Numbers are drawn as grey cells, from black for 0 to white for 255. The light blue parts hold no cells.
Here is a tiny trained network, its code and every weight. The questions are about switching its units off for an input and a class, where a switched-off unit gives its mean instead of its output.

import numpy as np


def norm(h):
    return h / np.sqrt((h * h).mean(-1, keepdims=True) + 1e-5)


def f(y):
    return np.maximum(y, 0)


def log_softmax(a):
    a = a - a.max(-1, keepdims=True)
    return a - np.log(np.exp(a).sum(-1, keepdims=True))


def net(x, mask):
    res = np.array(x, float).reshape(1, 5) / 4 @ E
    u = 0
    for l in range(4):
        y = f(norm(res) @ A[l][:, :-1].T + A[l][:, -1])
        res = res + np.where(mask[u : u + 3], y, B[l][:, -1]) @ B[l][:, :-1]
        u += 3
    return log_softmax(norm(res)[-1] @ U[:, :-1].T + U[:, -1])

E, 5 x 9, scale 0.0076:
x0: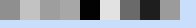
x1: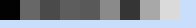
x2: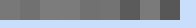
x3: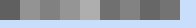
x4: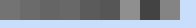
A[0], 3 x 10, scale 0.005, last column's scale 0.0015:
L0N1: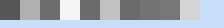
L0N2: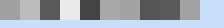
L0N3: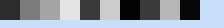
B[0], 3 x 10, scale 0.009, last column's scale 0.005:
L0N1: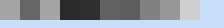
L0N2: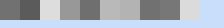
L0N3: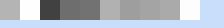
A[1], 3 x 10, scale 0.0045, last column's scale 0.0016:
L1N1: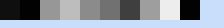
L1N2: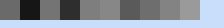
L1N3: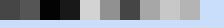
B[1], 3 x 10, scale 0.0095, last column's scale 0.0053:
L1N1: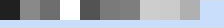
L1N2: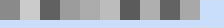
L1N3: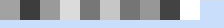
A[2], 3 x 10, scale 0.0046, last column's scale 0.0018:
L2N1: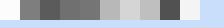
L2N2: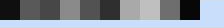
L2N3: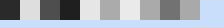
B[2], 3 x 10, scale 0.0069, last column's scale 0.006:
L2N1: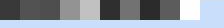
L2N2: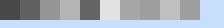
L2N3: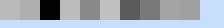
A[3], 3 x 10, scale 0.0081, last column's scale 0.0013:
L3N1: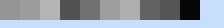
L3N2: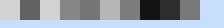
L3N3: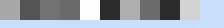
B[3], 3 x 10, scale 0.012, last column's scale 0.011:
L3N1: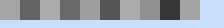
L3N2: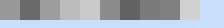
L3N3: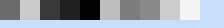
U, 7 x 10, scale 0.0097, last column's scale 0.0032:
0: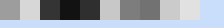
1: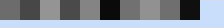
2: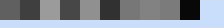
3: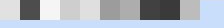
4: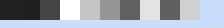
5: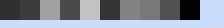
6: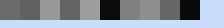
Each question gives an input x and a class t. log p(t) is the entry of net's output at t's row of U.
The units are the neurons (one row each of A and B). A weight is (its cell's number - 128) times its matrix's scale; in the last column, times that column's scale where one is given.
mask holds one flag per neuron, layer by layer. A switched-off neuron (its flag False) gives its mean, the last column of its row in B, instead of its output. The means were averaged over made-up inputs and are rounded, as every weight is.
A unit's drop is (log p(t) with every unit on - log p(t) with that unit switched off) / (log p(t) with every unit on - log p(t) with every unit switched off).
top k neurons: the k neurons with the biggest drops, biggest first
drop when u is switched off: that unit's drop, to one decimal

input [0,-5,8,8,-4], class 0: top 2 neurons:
L3N3, L1N3
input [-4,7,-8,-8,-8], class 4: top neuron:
L3N3
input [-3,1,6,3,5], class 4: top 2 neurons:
L0N3, L3N3
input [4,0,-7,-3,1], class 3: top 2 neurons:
L3N3, L0N2
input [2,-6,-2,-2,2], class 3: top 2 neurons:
L0N2, L3N2
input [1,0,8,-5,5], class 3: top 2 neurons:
L3N3, L1N1
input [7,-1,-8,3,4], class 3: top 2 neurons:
L3N3, L0N2
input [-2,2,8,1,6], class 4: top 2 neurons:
L3N3, L0N3
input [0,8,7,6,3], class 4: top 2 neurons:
L3N3, L1N3
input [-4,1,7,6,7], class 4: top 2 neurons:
L0N3, L2N2
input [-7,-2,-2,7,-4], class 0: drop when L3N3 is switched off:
0.5
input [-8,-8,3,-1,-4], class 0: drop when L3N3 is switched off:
0.7
